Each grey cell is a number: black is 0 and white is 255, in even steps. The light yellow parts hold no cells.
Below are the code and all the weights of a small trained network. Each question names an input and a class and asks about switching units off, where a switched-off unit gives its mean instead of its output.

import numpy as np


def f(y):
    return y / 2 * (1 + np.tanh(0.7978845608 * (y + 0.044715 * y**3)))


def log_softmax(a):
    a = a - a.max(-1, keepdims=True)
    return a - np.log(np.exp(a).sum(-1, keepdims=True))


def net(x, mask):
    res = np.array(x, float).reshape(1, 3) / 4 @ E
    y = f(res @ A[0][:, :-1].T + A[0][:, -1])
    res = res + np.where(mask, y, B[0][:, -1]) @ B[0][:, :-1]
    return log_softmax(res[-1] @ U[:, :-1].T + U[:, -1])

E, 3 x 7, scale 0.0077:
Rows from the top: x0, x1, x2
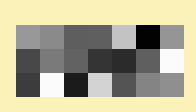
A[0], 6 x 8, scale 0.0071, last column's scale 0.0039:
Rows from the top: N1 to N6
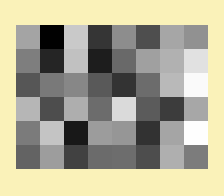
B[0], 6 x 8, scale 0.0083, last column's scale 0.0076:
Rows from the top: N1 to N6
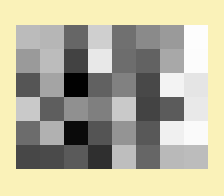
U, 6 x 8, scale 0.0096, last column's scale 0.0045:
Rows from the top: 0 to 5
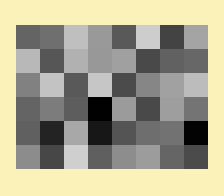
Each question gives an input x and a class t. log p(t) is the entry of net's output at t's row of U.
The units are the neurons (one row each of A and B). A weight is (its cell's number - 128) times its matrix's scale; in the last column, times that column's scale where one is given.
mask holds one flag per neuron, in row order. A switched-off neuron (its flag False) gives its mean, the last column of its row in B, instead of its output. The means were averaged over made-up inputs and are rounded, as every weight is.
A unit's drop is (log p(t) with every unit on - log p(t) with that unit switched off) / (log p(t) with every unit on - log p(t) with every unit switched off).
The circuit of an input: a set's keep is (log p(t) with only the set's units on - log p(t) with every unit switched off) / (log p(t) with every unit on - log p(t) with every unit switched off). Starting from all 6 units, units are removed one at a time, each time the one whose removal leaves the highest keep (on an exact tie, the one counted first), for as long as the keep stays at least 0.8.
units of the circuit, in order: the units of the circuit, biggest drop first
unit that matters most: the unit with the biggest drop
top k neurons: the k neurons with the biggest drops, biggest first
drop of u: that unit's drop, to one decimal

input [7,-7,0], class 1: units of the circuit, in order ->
[N4]
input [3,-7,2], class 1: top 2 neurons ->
[N3 N4]
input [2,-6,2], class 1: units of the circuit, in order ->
[N3 N2]
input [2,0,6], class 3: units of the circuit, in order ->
[N2 N1]
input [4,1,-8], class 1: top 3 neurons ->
[N4 N5 N3]
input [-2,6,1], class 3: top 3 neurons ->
[N1 N6 N3]
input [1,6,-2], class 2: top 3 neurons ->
[N2 N1 N4]
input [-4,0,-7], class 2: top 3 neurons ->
[N2 N1 N6]
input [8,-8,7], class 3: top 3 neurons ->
[N5 N2 N1]
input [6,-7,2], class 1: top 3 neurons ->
[N3 N4 N6]
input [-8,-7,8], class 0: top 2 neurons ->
[N3 N2]
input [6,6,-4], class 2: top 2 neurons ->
[N1 N2]
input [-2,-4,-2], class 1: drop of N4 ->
0.2
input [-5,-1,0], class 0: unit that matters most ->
N5
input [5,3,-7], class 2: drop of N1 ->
0.4
